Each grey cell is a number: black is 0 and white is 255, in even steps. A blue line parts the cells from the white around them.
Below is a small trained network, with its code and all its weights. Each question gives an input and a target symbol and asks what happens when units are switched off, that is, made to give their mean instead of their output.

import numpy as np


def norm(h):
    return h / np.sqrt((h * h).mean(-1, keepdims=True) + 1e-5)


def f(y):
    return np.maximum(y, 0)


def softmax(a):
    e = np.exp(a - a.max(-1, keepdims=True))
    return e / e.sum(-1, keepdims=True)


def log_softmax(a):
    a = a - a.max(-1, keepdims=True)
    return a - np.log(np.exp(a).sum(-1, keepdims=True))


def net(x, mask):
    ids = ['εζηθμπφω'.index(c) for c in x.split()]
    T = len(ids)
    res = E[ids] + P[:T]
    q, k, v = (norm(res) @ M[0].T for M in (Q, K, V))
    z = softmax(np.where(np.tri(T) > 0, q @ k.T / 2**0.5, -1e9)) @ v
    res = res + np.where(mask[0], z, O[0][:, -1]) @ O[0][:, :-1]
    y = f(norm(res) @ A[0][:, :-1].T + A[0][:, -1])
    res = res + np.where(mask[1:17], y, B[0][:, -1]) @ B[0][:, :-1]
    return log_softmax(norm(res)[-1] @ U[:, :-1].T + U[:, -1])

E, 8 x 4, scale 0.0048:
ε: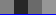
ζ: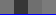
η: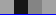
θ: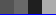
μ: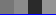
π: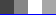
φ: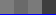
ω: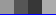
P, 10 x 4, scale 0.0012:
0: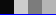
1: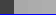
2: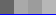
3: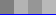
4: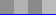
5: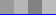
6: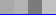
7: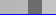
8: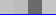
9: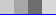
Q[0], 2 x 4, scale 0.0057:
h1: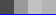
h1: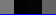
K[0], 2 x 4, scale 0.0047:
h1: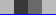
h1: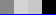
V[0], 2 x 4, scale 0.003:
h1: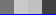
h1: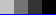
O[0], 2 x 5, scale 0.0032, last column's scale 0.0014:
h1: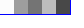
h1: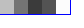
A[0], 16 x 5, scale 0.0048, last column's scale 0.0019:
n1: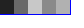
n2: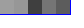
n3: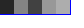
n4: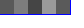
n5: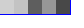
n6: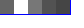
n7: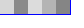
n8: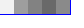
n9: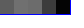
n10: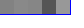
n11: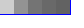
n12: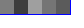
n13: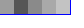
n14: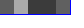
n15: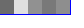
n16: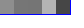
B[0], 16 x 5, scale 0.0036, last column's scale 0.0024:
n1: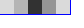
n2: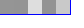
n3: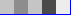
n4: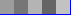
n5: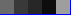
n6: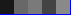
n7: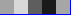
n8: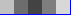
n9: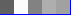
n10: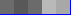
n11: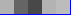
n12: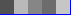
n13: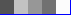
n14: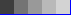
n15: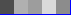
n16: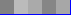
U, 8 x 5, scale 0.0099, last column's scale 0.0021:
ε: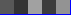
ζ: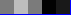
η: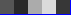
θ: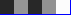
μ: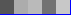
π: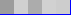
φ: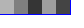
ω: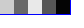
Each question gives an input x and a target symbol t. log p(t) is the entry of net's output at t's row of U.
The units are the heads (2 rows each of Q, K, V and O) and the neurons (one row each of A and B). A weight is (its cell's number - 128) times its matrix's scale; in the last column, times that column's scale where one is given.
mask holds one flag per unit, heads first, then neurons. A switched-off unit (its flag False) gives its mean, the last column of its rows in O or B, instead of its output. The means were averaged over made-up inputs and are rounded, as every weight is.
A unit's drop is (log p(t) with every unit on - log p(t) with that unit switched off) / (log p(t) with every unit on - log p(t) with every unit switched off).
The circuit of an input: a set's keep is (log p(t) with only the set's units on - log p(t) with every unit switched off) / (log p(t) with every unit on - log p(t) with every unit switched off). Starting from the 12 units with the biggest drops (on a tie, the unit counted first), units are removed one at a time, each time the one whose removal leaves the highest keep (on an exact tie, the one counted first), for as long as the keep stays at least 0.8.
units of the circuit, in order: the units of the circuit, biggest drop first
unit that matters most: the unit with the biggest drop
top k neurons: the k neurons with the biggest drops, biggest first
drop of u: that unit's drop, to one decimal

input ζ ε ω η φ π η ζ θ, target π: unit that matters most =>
n3
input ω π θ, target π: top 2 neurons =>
n3, n4
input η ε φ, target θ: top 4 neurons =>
n9, n3, n14, n10
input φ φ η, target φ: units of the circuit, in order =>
h1, n3, n7
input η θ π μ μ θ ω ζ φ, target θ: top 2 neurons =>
n9, n14
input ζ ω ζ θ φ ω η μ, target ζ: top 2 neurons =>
n3, n5
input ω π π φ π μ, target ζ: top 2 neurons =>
n5, n3
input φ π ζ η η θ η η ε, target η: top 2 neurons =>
n1, n8
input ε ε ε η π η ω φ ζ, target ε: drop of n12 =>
0.2
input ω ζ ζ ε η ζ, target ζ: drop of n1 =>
0.5
